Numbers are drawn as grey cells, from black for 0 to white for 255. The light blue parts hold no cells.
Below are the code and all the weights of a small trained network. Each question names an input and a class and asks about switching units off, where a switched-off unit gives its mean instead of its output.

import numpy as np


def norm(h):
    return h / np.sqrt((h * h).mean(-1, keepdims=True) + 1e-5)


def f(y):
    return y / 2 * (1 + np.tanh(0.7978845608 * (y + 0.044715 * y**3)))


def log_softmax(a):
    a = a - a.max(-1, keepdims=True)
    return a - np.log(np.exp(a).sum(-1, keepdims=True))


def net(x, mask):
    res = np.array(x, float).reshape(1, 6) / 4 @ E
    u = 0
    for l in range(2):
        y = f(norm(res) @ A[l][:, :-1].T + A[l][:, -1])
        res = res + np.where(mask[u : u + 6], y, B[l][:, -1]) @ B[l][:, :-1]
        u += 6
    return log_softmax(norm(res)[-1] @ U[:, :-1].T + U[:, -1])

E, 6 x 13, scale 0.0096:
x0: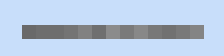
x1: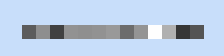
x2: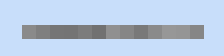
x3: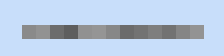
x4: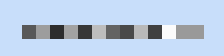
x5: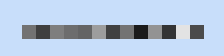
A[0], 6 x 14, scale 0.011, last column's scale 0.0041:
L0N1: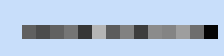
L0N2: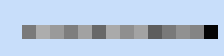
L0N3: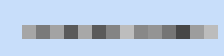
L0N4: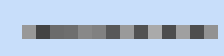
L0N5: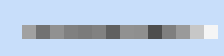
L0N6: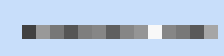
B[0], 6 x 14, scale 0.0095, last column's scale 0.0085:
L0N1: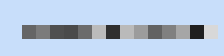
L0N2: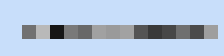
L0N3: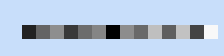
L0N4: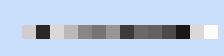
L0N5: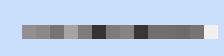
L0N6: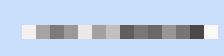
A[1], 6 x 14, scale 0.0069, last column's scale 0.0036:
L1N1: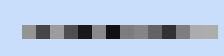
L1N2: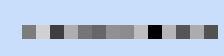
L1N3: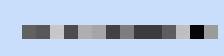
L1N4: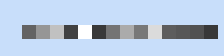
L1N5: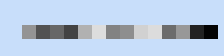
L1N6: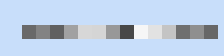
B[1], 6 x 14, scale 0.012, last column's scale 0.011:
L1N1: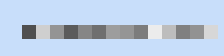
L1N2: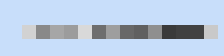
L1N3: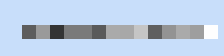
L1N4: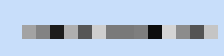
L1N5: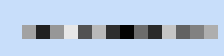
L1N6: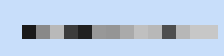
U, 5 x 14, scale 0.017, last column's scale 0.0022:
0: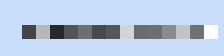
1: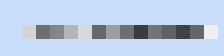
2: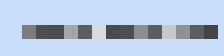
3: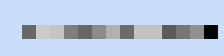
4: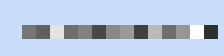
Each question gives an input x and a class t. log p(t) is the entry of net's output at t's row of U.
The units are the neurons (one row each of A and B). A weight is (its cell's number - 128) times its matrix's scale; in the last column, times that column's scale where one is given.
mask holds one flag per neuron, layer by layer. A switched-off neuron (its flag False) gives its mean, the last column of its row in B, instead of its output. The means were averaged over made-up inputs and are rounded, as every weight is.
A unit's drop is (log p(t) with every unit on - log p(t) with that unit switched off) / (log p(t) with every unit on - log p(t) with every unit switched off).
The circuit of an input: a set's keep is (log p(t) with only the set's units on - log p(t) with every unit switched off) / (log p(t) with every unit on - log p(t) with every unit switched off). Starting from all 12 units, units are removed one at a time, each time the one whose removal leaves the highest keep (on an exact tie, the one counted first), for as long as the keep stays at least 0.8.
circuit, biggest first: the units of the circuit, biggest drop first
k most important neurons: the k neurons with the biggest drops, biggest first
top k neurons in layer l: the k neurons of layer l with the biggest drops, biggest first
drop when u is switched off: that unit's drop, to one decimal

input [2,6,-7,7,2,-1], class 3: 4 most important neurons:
(L1N6 L0N3 L0N1 L1N4)
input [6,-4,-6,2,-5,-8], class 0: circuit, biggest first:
(L0N3)
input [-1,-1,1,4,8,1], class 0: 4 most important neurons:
(L0N4 L0N1 L0N6 L1N5)
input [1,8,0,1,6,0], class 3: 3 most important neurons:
(L1N6 L0N3 L1N4)
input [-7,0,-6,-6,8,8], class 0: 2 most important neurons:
(L0N6 L1N3)
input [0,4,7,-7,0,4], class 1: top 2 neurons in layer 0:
(L0N4 L0N3)
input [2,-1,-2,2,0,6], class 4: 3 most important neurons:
(L0N4 L1N4 L0N3)
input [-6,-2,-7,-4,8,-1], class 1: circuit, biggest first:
(L0N3 L1N2)
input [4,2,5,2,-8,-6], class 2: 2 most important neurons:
(L1N5 L1N4)
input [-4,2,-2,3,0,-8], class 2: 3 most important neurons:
(L0N3 L0N4 L1N4)
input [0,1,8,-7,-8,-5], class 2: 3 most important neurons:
(L1N4 L1N5 L0N5)
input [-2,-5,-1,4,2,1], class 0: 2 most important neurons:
(L0N4 L0N6)
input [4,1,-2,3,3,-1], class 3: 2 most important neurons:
(L1N6 L0N5)
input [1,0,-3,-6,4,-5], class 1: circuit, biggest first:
(L1N2)
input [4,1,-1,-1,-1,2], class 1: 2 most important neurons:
(L0N4 L0N6)
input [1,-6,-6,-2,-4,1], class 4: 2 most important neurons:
(L0N4 L0N1)
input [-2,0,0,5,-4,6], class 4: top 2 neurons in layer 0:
(L0N4 L0N6)
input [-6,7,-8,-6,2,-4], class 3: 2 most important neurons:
(L1N6 L0N3)
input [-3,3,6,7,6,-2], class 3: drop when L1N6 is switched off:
0.4
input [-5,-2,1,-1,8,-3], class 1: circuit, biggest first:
(L1N2)
